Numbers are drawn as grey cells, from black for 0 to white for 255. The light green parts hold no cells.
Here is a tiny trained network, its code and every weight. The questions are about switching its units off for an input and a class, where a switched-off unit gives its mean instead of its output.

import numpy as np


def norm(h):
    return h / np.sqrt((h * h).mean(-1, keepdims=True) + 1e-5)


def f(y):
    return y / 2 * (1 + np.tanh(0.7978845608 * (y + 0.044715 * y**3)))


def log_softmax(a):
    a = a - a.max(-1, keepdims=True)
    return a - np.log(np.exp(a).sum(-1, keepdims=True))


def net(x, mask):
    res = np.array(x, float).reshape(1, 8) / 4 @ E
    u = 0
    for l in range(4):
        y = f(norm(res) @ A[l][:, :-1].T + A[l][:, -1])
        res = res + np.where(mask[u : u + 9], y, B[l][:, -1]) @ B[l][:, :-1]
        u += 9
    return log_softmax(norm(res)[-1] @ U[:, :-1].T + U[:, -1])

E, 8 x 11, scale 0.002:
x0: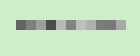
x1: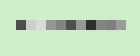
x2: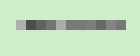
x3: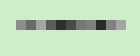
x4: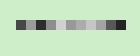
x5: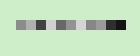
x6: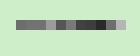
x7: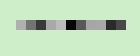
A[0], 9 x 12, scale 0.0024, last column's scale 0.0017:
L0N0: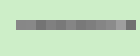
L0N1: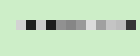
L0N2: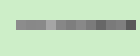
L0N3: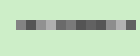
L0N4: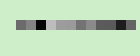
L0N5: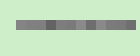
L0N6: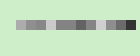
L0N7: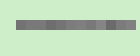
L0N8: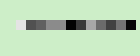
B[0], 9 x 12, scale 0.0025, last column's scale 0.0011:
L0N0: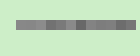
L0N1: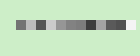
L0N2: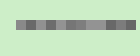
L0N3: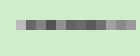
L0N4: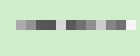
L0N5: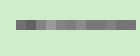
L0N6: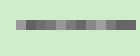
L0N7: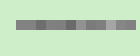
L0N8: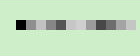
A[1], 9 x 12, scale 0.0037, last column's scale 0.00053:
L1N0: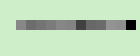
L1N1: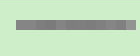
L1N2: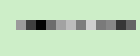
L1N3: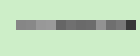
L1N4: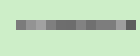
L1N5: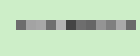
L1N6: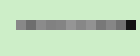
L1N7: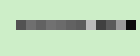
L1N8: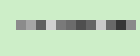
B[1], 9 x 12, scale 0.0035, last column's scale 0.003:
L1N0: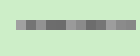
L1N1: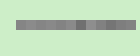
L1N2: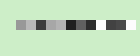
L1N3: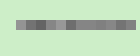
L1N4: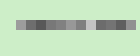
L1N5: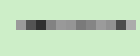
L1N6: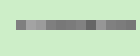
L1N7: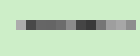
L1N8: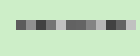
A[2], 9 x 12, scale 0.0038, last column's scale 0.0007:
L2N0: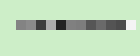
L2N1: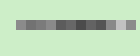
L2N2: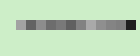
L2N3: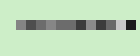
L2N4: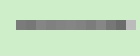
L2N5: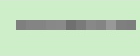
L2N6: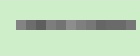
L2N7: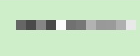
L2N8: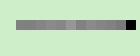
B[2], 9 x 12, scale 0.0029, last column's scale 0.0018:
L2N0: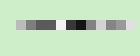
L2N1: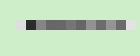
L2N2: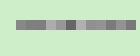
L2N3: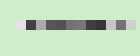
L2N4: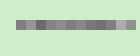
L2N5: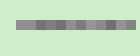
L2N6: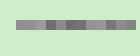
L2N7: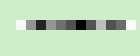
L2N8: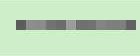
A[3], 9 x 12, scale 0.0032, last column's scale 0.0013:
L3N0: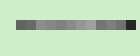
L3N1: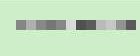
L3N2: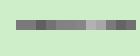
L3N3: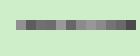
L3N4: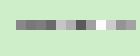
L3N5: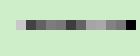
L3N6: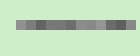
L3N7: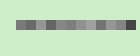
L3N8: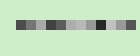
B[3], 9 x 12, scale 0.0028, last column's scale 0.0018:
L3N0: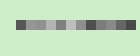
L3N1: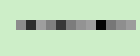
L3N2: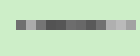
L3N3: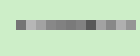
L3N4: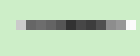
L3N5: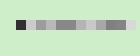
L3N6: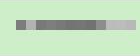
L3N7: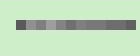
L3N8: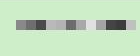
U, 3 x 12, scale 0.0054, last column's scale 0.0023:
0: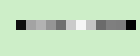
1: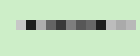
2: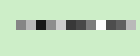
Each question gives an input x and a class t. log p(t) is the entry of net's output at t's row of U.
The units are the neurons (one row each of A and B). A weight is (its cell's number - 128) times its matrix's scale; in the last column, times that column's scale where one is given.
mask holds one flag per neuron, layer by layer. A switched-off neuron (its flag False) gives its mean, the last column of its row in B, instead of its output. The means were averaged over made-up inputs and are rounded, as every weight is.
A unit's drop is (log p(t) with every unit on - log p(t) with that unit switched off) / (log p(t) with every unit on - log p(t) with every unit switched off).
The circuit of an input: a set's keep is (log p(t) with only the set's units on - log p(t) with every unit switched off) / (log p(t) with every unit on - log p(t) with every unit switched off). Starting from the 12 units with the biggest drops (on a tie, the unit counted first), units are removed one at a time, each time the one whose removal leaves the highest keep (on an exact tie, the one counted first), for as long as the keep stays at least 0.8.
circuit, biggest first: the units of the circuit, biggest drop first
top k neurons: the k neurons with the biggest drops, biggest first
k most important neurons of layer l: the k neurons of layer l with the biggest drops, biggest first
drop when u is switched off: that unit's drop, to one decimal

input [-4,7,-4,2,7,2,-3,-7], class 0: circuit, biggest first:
(L1N2)
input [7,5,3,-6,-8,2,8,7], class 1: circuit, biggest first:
(L1N2, L2N3, L0N1)
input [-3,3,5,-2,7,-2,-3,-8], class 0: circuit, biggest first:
(L2N0, L3N1)
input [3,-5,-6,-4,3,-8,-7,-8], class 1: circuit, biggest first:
(L3N4, L3N1)
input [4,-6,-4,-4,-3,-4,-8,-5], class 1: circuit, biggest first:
(L3N1, L3N4)
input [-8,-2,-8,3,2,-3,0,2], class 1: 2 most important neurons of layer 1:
(L1N2, L1N7)
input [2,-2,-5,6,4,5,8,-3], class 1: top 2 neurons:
(L1N2, L1N7)
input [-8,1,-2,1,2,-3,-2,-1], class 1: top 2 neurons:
(L1N2, L0N1)
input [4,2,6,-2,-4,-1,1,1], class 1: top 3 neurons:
(L1N2, L1N8, L0N4)
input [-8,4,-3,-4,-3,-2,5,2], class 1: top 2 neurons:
(L1N2, L0N1)
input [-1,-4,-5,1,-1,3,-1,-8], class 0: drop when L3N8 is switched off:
0.2
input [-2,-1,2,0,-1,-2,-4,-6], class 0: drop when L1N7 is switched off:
0.2
